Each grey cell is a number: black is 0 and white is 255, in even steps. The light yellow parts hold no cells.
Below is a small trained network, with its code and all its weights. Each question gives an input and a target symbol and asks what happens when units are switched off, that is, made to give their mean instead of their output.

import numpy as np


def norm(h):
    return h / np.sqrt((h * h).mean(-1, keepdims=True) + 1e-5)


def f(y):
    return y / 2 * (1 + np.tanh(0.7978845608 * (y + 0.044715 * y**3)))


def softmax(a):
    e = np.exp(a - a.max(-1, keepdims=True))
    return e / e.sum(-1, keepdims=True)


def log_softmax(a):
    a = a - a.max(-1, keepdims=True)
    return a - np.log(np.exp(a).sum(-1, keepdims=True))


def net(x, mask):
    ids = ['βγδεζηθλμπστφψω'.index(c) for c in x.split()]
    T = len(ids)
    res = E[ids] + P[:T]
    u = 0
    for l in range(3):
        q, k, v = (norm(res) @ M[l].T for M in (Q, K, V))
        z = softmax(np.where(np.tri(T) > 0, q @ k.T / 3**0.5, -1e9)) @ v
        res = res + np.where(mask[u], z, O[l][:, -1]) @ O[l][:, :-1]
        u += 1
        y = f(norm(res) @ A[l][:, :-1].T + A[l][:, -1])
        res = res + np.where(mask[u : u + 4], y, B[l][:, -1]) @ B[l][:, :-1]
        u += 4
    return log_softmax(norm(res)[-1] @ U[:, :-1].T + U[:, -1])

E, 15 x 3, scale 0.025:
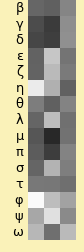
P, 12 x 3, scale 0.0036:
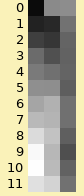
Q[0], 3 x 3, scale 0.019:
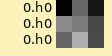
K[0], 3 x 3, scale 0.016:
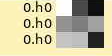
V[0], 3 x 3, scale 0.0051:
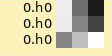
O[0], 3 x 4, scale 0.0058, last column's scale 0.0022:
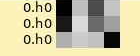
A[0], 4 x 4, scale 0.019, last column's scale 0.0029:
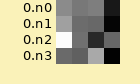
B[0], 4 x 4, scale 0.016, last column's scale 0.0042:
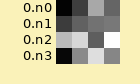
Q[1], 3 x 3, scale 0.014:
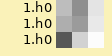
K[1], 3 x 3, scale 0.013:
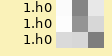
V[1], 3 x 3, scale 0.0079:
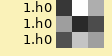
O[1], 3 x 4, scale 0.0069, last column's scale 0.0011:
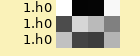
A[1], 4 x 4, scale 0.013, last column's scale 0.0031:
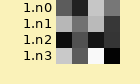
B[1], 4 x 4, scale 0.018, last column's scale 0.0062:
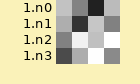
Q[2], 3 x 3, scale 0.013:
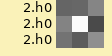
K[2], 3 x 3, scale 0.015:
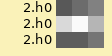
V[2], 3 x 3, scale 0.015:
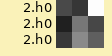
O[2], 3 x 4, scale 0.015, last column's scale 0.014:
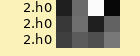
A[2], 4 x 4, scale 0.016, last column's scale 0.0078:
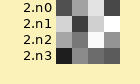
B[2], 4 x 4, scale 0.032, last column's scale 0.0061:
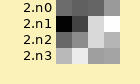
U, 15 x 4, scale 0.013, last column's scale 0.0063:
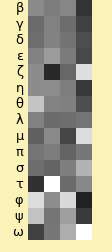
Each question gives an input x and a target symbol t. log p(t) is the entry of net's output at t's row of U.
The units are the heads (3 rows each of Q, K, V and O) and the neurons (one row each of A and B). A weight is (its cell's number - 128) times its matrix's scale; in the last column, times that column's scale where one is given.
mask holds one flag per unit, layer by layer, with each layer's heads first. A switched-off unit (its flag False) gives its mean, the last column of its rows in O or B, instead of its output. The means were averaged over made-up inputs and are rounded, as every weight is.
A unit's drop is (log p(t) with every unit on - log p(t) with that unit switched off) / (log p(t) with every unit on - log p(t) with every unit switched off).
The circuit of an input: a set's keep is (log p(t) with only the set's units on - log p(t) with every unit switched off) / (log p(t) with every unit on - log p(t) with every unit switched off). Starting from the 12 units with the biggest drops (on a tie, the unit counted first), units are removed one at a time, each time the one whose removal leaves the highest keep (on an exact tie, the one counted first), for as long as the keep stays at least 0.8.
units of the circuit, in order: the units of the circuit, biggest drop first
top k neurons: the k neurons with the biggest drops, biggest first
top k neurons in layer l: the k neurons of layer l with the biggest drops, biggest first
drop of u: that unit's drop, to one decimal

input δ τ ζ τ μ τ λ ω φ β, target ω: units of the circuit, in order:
2.h0, 2.n1
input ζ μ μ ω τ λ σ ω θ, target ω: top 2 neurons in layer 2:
2.n1, 2.n3
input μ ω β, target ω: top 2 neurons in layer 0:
0.n2, 0.n3
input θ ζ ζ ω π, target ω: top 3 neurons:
0.n2, 1.n2, 2.n1
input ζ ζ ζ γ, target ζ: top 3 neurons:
1.n0, 0.n3, 0.n2
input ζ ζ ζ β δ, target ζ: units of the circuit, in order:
0.n3, 1.h0
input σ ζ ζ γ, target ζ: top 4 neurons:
1.n0, 0.n3, 0.n2, 2.n1
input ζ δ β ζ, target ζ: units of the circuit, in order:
0.h0, 1.h0, 0.n2, 2.n1
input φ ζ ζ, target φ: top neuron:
1.n0
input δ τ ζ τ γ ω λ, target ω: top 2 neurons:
0.n2, 0.n3
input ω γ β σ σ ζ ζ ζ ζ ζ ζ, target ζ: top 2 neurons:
1.n2, 0.n2
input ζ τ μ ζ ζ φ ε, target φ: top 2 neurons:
0.n2, 1.n0
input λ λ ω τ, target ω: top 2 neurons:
0.n2, 1.n2
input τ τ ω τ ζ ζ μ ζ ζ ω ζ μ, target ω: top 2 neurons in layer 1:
1.n2, 1.n0
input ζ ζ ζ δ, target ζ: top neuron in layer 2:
2.n1
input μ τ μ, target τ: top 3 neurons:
0.n3, 2.n3, 0.n2
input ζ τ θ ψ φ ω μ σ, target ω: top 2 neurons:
2.n1, 1.n2
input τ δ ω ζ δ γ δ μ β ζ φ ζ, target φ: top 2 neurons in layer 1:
1.n2, 1.n3
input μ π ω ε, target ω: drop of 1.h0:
1.4
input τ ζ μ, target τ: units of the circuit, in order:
1.h0
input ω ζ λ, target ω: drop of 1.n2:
1.5
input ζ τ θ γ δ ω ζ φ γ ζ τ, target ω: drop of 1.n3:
0.1
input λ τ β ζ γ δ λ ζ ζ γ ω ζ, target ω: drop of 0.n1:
0.0
